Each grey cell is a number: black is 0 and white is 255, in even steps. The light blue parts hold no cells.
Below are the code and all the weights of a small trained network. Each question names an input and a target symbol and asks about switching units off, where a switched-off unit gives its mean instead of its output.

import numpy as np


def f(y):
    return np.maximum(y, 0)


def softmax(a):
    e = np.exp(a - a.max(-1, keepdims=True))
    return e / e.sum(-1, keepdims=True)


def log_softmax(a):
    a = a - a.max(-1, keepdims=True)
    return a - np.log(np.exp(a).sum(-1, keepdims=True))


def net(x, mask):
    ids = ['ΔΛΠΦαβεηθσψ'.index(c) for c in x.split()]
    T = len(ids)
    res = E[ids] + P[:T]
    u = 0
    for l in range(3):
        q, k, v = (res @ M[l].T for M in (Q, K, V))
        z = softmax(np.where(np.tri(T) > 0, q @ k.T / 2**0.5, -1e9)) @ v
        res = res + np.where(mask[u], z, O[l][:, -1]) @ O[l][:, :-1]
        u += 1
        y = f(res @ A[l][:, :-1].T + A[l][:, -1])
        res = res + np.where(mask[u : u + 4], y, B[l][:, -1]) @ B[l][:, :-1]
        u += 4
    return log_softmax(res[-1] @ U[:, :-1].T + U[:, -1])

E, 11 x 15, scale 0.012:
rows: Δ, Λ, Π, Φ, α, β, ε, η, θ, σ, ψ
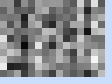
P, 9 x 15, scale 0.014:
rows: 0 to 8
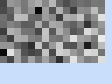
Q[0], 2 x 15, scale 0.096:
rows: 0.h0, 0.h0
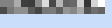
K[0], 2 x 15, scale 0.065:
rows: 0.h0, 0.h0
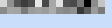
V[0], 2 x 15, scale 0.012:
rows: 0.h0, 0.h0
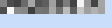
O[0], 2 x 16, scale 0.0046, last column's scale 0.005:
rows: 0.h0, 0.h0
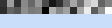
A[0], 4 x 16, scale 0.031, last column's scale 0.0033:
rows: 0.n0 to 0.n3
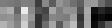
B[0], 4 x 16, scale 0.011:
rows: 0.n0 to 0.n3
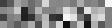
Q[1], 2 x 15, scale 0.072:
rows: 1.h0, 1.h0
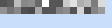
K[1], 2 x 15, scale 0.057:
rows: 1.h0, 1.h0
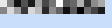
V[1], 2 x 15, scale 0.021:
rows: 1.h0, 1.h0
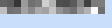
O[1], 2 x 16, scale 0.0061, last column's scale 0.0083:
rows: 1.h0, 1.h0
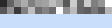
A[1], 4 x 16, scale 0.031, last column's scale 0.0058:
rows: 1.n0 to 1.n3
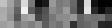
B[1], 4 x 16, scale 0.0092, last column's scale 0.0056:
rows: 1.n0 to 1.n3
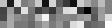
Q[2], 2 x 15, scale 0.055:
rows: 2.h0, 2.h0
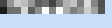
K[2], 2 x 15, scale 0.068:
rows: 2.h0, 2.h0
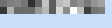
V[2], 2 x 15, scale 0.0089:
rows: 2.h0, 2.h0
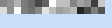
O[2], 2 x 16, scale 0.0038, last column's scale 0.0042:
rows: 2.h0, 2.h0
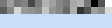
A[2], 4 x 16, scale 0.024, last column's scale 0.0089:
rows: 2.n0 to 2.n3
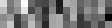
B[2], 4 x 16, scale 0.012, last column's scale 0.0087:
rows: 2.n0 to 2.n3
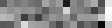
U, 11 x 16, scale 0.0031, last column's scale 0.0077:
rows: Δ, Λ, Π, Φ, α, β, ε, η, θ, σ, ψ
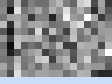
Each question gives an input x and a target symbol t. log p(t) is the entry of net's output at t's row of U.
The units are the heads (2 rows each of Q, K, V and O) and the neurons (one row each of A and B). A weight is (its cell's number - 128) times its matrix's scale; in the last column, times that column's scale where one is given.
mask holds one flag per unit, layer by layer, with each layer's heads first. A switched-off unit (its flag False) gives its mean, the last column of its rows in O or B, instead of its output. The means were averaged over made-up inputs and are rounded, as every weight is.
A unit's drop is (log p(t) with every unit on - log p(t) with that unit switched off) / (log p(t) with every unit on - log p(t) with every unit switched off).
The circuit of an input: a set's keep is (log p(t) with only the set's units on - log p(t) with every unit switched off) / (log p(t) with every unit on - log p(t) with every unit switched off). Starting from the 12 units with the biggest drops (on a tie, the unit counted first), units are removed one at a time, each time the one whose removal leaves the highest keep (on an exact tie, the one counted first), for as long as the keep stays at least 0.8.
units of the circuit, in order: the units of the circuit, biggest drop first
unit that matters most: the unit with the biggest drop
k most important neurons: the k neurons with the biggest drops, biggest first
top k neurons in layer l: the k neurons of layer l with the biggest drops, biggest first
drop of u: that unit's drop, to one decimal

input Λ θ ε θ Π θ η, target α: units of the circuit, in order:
[1.h0]
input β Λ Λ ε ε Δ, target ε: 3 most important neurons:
[2.n0, 0.n0, 1.n2]
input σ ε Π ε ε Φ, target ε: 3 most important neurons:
[2.n0, 0.n0, 1.n2]
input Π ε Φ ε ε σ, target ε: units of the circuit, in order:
[2.n0, 1.h0, 0.n0]
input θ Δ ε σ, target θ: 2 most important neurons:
[1.n2, 0.n0]
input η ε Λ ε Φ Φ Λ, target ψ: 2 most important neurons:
[2.n3, 0.n0]
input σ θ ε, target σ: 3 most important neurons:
[2.n2, 0.n0, 1.n2]
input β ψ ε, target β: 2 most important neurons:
[0.n0, 2.n2]
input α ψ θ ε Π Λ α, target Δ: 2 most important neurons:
[2.n2, 0.n0]
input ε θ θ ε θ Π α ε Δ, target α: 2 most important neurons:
[2.n2, 2.n1]
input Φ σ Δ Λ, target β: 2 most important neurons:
[0.n0, 2.n3]
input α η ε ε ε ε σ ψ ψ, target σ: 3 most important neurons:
[2.n2, 0.n0, 1.n2]
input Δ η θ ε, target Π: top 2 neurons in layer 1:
[1.n2, 1.n3]
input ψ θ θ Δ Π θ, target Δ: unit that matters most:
1.h0
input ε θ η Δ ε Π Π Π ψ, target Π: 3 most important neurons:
[2.n1, 0.n0, 2.n0]
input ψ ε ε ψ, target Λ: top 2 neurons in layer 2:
[2.n1, 2.n0]
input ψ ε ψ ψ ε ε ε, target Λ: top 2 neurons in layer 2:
[2.n1, 2.n0]
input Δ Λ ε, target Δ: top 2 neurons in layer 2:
[2.n2, 2.n3]
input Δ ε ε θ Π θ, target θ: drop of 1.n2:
1.2
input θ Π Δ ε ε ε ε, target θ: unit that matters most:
1.n2
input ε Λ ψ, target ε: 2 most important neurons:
[2.n0, 0.n0]
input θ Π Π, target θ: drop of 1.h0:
1.3
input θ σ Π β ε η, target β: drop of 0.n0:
0.4
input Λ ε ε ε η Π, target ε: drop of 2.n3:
0.0
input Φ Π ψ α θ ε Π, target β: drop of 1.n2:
0.1
